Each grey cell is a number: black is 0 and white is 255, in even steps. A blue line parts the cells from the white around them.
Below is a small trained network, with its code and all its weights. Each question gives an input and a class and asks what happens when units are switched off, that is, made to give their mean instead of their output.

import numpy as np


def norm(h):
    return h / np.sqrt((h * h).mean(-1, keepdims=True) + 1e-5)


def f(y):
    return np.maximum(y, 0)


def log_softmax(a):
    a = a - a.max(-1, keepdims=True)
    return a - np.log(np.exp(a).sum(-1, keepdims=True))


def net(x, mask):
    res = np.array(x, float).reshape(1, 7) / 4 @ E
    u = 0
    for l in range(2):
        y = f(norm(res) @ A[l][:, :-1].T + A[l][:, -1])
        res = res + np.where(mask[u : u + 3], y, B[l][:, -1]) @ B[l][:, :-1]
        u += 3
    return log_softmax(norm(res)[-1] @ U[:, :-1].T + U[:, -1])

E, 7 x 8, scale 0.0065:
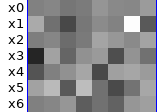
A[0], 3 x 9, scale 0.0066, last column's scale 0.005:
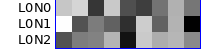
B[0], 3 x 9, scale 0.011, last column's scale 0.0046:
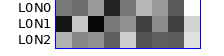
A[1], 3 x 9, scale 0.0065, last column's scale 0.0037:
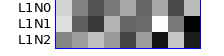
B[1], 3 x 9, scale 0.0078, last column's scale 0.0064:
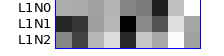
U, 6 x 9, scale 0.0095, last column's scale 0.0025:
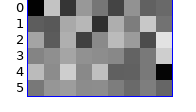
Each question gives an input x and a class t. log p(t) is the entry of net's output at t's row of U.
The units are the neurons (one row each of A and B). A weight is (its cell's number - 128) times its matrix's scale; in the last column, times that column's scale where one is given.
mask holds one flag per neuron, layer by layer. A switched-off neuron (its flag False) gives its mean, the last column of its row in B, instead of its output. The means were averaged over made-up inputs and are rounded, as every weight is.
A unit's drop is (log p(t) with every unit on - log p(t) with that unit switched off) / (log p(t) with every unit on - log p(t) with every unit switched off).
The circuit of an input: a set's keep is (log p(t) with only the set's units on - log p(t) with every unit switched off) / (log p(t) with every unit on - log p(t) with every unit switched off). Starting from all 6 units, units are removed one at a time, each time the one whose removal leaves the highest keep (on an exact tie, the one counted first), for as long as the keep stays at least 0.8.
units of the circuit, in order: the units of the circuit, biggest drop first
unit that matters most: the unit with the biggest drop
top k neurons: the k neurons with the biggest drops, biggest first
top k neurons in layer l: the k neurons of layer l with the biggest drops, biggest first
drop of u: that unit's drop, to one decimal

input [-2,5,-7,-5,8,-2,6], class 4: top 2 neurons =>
L0N2, L1N0
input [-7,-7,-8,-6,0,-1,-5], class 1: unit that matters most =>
L1N2
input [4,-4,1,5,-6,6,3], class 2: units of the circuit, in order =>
L0N0, L0N1, L1N0
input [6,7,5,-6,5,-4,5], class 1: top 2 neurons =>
L1N1, L0N0
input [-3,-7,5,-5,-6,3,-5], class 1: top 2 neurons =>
L1N2, L0N2
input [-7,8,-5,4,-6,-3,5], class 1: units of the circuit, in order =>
L1N1, L0N1, L0N2, L0N0
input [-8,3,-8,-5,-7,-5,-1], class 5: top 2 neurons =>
L0N0, L1N0
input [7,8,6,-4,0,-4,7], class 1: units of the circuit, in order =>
L1N1, L0N0
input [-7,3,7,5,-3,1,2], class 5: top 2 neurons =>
L0N1, L1N0
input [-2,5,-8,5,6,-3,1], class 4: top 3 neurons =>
L0N2, L0N1, L1N0
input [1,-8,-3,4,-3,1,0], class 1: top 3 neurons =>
L1N2, L0N1, L0N2
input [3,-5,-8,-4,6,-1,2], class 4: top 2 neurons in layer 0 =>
L0N2, L0N0
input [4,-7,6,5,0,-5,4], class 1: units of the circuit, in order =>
L0N1, L1N2, L0N2
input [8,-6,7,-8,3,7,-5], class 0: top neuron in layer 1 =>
L1N0
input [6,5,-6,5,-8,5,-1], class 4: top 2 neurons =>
L1N0, L0N1
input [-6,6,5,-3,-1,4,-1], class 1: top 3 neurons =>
L1N1, L0N2, L1N0
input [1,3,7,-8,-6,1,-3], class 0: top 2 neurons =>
L0N1, L0N2
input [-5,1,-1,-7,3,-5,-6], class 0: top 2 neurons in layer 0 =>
L0N1, L0N0
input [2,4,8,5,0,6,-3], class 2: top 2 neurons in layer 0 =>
L0N0, L0N1
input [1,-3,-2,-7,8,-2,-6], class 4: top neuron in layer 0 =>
L0N2
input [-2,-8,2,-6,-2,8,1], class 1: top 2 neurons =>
L1N2, L0N2
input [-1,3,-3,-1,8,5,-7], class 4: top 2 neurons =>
L0N2, L1N0
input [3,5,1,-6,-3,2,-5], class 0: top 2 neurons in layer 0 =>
L0N1, L0N2
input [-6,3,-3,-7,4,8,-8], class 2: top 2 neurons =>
L0N0, L0N2
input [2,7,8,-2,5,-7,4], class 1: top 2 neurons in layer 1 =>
L1N1, L1N0
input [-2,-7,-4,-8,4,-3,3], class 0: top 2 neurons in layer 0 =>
L0N1, L0N0
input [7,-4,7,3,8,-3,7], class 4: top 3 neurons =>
L0N2, L0N1, L0N0
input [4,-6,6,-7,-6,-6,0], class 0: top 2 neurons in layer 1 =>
L1N0, L1N2
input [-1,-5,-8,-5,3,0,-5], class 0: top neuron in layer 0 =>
L0N1
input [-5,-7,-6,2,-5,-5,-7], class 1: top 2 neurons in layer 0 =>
L0N1, L0N2
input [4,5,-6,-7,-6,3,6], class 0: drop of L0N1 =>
1.0
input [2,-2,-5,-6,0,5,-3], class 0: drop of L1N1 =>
0.0
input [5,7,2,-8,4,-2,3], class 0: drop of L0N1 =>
1.0
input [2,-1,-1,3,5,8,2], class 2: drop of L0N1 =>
0.1
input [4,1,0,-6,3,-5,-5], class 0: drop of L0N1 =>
0.9
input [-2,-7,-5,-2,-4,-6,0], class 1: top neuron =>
L1N2
